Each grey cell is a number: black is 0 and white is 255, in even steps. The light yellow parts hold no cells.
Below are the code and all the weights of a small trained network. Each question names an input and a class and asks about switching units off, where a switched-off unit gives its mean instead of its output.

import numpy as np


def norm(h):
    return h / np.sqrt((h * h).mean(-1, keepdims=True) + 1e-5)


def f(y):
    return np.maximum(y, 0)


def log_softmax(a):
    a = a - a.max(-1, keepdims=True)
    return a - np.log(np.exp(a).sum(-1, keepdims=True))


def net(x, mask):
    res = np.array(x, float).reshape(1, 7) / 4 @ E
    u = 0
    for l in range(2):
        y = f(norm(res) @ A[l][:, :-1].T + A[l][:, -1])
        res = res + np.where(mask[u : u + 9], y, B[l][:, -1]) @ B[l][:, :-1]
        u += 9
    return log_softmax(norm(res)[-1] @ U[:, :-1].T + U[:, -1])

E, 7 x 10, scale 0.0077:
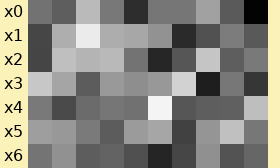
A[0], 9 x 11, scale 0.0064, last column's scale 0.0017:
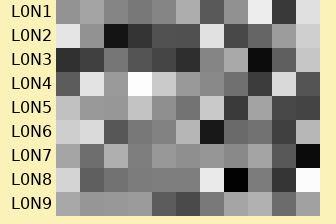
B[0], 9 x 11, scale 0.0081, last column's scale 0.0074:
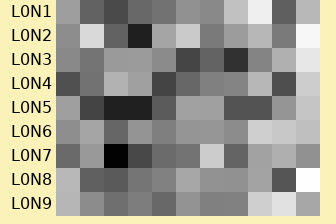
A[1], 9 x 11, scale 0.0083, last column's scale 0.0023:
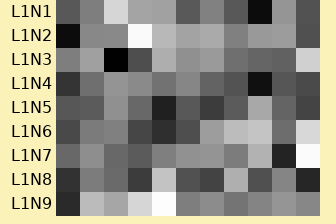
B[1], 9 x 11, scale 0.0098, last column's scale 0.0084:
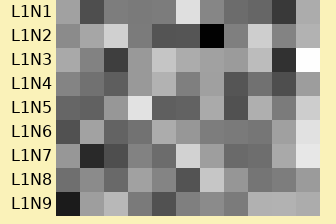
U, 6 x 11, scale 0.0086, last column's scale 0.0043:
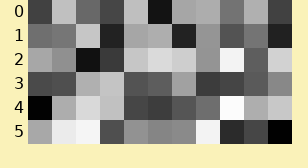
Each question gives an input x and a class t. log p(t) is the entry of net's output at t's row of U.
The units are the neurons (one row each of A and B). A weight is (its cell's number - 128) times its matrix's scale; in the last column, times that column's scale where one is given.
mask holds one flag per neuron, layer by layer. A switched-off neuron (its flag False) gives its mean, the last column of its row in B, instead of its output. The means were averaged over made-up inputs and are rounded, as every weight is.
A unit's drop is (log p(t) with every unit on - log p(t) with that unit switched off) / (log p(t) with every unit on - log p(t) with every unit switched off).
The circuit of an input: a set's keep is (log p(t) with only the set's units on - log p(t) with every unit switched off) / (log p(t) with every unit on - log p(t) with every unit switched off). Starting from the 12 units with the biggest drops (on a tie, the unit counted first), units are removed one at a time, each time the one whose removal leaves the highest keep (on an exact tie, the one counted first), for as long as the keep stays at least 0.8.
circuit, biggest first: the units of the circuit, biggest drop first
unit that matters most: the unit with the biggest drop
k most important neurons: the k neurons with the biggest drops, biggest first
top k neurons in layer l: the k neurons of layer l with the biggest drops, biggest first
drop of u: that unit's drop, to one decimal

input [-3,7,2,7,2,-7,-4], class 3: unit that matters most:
L0N4
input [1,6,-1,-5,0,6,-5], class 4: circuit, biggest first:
L0N2, L1N3
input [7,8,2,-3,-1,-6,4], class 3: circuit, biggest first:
L1N4, L0N2
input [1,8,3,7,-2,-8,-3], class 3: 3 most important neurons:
L0N2, L0N4, L1N3
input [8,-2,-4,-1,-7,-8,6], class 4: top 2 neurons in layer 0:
L0N3, L0N9
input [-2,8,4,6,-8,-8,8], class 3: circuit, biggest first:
L1N1, L0N2
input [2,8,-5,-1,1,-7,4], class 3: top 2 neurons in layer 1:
L1N1, L1N4
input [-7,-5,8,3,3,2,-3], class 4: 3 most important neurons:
L0N4, L0N5, L0N8
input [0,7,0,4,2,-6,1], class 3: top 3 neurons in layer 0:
L0N4, L0N2, L0N5
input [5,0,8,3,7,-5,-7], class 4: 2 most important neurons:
L1N2, L0N4
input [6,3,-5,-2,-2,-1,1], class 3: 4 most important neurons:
L0N2, L1N5, L0N3, L1N3
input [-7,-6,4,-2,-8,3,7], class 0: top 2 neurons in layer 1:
L1N7, L1N1
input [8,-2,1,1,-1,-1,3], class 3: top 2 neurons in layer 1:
L1N2, L1N9
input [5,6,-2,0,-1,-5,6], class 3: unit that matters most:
L1N1
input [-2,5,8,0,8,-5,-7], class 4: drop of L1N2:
0.1
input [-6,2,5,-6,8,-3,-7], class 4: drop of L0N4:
0.0
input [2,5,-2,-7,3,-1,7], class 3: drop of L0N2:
0.2
